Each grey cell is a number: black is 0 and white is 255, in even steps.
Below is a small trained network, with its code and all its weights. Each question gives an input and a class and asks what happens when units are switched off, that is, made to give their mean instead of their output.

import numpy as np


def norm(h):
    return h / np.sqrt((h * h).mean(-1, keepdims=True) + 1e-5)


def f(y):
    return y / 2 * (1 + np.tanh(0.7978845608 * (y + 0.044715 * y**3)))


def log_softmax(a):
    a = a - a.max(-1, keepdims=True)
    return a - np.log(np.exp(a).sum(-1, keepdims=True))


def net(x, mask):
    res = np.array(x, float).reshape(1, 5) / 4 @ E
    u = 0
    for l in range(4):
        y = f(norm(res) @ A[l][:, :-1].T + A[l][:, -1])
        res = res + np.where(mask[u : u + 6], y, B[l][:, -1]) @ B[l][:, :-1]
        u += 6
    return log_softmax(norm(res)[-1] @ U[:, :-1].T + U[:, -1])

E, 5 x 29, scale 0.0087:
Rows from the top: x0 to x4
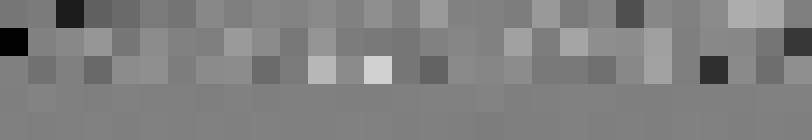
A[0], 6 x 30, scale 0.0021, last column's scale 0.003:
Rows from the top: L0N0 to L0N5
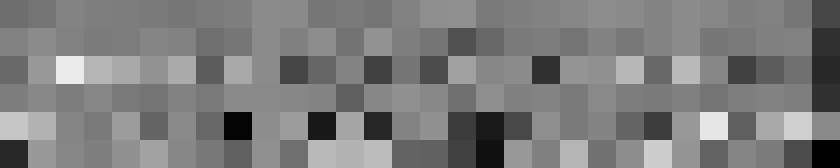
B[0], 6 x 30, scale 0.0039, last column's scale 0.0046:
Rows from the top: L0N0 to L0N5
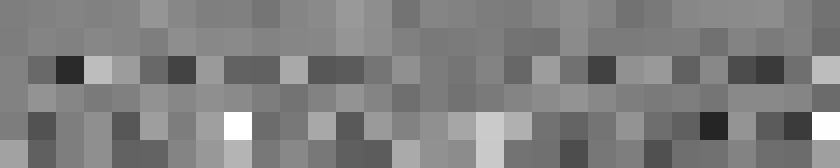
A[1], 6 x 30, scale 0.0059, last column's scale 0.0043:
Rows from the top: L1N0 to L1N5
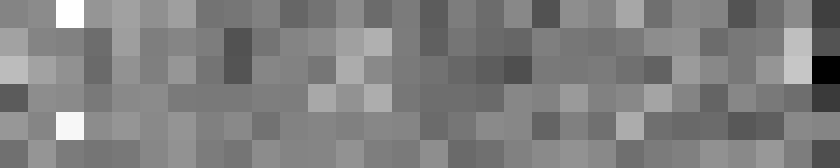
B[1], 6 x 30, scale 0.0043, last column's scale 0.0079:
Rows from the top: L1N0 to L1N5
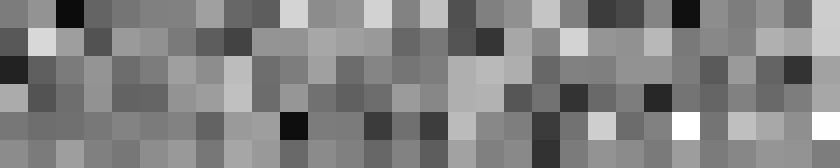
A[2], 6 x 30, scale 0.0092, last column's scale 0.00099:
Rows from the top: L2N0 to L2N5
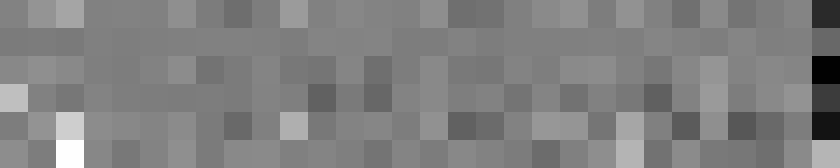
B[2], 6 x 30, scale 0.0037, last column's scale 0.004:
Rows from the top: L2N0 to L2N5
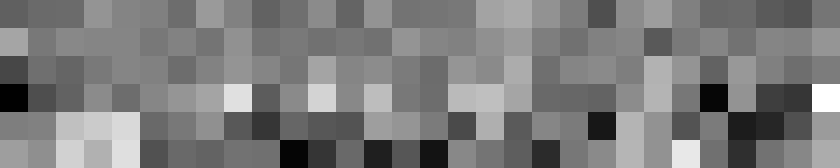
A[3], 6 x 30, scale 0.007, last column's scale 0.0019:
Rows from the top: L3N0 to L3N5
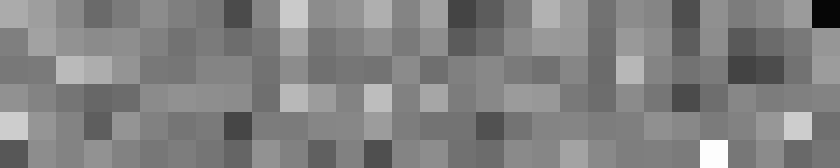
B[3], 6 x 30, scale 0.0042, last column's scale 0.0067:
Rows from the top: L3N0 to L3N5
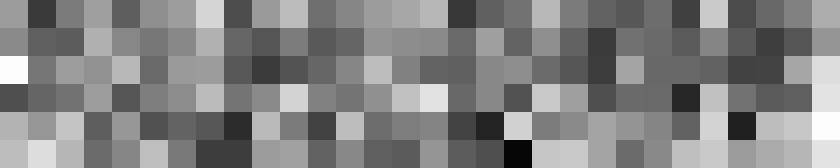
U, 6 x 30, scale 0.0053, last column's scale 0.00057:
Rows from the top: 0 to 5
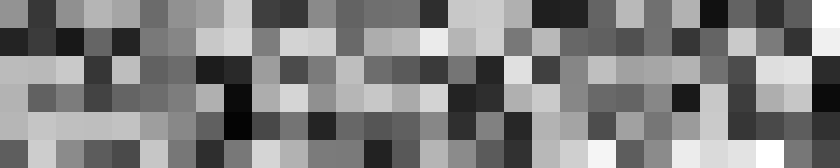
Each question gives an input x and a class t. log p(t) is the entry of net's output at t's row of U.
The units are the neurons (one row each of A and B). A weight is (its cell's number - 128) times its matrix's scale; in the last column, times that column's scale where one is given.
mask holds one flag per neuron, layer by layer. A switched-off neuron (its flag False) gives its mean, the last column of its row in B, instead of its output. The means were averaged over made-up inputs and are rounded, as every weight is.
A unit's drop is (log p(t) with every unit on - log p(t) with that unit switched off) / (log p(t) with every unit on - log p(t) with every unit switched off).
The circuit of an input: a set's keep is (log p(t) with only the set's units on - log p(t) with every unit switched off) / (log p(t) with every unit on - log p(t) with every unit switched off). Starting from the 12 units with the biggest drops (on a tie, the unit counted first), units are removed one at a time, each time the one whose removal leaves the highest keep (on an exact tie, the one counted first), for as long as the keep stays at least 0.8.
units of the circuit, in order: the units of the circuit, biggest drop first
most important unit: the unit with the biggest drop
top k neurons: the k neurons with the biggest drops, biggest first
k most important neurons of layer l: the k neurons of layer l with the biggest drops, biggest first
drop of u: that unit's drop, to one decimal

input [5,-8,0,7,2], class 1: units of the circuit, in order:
(L2N3)
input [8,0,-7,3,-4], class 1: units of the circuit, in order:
(L2N3, L3N4)
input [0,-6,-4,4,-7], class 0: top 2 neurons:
(L1N0, L2N5)
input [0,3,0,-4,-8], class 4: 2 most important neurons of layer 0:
(L0N4, L0N5)
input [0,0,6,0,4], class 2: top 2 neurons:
(L1N0, L0N4)
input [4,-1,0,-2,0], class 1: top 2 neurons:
(L1N1, L1N0)
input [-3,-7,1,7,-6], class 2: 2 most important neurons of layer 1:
(L1N1, L1N3)
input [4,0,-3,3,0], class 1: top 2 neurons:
(L1N1, L1N4)
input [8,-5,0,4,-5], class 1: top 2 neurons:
(L2N3, L1N0)
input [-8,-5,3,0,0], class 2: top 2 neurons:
(L1N4, L1N0)
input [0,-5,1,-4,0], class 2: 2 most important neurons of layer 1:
(L1N0, L1N1)
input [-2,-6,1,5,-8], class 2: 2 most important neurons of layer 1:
(L1N1, L1N3)
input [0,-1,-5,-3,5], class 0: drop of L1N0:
0.9
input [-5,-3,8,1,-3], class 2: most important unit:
L1N4
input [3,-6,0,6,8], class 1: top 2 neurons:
(L0N4, L2N3)
